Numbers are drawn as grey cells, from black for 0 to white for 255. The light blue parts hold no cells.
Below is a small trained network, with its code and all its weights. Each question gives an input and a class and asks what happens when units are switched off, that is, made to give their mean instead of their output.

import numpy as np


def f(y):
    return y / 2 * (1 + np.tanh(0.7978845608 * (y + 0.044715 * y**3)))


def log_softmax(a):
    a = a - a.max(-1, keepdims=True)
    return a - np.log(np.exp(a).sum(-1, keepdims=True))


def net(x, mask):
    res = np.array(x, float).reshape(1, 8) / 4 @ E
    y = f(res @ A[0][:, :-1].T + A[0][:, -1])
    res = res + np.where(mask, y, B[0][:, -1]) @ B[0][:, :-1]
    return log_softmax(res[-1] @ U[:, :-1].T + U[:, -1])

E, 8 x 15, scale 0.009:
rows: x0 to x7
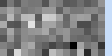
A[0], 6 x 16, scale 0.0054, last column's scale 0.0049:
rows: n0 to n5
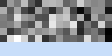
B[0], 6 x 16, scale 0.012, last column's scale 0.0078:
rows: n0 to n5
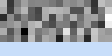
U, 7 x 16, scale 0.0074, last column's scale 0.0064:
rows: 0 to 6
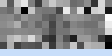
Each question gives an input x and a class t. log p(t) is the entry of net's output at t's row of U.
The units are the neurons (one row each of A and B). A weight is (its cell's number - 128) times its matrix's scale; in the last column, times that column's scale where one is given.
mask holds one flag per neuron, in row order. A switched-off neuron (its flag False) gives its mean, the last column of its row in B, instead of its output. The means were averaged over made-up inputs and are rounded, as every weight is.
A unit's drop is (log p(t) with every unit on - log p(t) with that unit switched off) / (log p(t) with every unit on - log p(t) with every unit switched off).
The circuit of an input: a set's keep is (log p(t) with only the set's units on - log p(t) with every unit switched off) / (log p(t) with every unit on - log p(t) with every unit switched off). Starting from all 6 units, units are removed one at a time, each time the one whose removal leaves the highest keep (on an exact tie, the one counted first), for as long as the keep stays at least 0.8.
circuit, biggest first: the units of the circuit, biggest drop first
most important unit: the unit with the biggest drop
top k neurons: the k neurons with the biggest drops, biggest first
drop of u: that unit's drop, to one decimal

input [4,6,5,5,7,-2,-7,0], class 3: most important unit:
n3
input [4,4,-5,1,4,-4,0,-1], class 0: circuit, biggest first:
n1; n2
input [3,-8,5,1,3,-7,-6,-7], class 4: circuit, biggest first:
n3; n2
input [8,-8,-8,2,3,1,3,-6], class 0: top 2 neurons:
n1; n2
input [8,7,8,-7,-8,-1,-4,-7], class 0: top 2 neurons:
n0; n2
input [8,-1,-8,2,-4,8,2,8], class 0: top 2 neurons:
n1; n3
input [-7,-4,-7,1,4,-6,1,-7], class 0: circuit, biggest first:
n1; n2
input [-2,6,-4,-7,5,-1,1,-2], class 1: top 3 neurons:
n5; n2; n3
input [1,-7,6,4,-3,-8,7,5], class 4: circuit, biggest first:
n1; n2; n3
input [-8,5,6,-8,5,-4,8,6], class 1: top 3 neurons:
n5; n1; n3
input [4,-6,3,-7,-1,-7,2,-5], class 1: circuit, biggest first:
n5; n2
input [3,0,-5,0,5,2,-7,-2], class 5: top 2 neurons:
n3; n2
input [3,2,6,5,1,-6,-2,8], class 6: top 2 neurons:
n2; n1
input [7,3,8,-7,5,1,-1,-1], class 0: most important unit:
n0
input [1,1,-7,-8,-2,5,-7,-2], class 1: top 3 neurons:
n5; n2; n0
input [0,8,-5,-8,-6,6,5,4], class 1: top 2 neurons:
n5; n3
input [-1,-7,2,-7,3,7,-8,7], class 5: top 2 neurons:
n3; n4
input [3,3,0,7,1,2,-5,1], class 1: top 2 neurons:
n4; n1
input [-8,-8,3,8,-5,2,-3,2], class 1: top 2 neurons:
n4; n1
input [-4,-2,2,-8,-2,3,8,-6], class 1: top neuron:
n5
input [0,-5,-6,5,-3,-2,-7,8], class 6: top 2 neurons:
n2; n0
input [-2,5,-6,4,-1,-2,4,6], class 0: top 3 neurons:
n1; n3; n5
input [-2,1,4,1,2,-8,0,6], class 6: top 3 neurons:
n2; n1; n3
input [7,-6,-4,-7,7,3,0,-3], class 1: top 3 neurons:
n5; n2; n3
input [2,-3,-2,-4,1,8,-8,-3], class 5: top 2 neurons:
n3; n2
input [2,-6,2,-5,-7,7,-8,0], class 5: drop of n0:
0.0
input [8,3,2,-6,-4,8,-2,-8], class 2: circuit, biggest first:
n2
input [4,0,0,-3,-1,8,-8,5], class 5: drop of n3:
1.1
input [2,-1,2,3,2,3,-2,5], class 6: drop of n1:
0.1
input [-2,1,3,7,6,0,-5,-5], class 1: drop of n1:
0.2
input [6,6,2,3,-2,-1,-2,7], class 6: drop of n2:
0.7
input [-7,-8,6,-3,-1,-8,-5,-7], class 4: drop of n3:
0.3
